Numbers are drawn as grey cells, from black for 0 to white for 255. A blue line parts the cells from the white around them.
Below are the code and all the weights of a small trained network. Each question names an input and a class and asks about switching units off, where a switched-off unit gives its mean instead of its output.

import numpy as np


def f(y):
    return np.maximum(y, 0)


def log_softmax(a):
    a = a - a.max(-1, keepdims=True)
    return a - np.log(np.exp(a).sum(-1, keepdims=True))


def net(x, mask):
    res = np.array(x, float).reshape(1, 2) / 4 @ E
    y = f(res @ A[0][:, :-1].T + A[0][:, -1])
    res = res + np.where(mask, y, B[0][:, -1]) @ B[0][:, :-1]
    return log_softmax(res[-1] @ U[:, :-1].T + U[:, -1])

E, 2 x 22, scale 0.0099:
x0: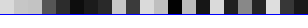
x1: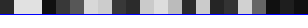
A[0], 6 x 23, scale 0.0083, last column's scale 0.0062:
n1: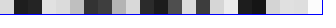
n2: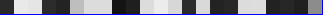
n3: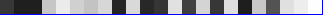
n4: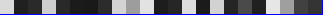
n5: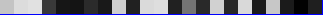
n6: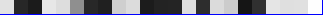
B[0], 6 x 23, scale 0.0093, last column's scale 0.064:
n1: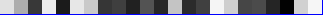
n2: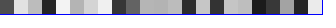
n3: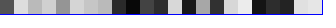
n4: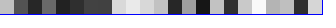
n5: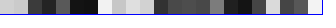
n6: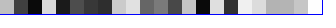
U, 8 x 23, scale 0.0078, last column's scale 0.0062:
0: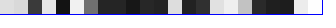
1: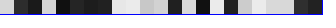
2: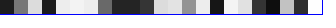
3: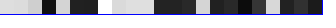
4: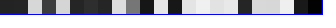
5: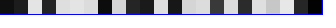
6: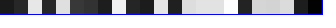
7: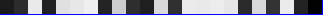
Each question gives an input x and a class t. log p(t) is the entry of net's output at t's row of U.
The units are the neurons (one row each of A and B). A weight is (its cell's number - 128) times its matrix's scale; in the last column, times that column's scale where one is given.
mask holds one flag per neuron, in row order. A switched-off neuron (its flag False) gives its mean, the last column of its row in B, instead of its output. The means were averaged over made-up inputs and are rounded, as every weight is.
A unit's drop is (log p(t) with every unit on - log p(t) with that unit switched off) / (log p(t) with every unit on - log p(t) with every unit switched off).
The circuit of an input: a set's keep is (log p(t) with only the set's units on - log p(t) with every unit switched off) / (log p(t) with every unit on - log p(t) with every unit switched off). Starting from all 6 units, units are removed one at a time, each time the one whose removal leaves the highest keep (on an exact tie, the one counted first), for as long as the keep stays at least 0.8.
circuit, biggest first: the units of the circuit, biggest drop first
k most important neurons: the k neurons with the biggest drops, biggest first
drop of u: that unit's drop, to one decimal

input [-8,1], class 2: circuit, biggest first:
[n1; n5]
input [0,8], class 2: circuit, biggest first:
[n2]
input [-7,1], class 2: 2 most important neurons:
[n1; n6]
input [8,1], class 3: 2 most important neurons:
[n5; n6]
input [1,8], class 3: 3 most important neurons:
[n5; n3; n1]
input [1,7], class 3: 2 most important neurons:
[n3; n5]
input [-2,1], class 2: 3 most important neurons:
[n1; n5; n6]
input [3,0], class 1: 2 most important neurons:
[n2; n3]
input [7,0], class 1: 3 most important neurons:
[n4; n2; n3]
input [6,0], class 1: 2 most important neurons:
[n4; n2]
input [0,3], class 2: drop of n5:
0.4
